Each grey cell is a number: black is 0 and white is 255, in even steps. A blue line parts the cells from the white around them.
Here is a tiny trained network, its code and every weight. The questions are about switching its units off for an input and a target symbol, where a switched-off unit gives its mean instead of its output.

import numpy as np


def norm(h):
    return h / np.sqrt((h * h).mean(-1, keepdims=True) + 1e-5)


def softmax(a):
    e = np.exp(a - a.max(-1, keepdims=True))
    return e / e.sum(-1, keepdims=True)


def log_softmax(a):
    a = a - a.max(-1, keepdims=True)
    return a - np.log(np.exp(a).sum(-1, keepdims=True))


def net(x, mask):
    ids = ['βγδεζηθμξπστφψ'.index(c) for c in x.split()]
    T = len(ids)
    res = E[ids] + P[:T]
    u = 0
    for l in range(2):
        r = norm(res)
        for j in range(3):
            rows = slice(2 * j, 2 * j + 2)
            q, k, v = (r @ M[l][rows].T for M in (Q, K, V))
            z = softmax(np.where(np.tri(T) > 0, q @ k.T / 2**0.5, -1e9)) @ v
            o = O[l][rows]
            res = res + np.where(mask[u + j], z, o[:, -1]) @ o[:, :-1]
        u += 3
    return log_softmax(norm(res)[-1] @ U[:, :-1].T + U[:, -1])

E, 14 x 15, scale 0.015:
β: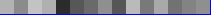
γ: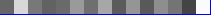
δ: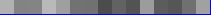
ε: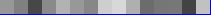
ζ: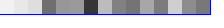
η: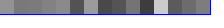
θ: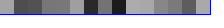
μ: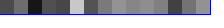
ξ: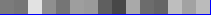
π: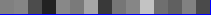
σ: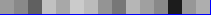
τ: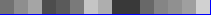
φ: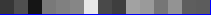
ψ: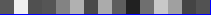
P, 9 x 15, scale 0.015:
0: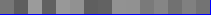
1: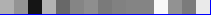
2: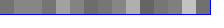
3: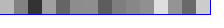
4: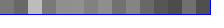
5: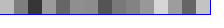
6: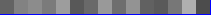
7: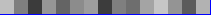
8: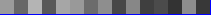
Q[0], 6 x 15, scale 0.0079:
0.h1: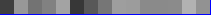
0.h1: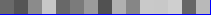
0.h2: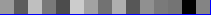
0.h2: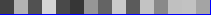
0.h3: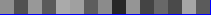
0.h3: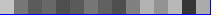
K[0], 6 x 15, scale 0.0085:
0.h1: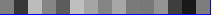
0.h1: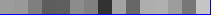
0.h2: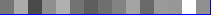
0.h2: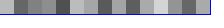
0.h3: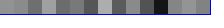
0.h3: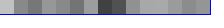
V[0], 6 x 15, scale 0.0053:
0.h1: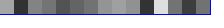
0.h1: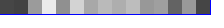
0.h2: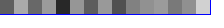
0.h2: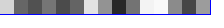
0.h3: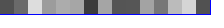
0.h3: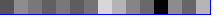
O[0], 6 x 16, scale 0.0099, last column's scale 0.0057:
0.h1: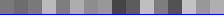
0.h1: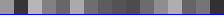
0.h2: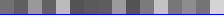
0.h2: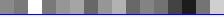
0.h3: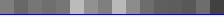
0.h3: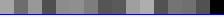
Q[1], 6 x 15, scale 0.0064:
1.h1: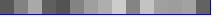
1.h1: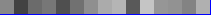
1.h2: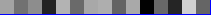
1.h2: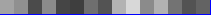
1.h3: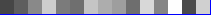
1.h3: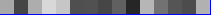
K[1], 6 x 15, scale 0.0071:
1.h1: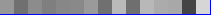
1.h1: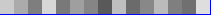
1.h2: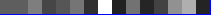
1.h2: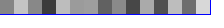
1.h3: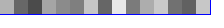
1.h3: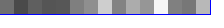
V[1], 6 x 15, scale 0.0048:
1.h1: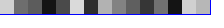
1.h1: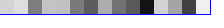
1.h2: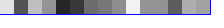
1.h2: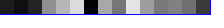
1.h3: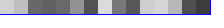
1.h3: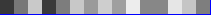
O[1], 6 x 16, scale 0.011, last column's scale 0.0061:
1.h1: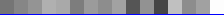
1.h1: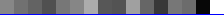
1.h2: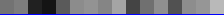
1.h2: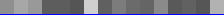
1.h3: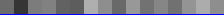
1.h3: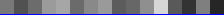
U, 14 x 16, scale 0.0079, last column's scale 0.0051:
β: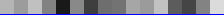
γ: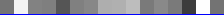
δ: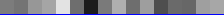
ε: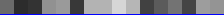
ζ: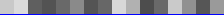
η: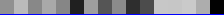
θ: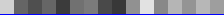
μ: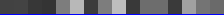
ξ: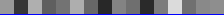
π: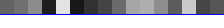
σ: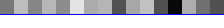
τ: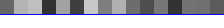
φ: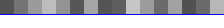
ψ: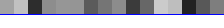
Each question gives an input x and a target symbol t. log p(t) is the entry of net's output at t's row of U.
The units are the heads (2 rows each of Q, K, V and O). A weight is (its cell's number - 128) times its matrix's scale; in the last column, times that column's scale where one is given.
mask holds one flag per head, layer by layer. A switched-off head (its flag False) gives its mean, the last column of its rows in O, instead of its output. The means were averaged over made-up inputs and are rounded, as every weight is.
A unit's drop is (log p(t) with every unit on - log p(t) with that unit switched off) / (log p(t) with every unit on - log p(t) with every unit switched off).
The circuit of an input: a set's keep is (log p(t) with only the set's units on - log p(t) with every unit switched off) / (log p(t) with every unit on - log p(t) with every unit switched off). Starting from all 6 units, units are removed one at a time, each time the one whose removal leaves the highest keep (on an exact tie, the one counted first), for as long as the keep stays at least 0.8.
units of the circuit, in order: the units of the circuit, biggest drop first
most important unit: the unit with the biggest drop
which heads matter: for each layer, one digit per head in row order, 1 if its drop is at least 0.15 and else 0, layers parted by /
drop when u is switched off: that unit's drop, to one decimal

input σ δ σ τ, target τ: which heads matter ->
010 / 100
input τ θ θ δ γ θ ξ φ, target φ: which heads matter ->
011 / 110
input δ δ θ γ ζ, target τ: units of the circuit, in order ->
[1.h2]
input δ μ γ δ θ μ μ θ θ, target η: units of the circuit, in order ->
[1.h1 0.h2 1.h2]
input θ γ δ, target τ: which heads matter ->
000 / 010
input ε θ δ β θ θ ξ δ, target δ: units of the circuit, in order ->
[0.h2 1.h2]
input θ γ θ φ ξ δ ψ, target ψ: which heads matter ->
010 / 001
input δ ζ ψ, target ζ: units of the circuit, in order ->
[0.h2 1.h3]
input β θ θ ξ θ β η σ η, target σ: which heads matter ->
110 / 000
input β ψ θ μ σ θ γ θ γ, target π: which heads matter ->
011 / 000
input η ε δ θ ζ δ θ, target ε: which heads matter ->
011 / 001
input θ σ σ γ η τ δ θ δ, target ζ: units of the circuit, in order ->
[0.h2 0.h1]
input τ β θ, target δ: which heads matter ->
001 / 100
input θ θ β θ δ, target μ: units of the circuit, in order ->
[1.h2]
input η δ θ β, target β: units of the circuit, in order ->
[0.h2 1.h1 1.h2]
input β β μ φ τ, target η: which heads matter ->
110 / 100
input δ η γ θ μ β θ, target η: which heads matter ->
011 / 110
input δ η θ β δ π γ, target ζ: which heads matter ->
010 / 001
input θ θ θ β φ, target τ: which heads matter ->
000 / 110
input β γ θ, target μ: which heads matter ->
100 / 010
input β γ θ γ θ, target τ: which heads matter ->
000 / 010
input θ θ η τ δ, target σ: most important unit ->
0.h2
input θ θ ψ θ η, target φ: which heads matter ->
000 / 010
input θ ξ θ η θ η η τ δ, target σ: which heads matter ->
110 / 000
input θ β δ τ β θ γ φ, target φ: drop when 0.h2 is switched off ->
0.6
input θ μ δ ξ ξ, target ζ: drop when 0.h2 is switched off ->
0.7
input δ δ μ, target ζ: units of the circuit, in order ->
[1.h3]
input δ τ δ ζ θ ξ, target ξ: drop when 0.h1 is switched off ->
-0.1
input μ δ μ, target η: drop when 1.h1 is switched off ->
0.5
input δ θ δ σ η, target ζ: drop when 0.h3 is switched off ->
0.0
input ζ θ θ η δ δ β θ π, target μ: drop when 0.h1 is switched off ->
0.1
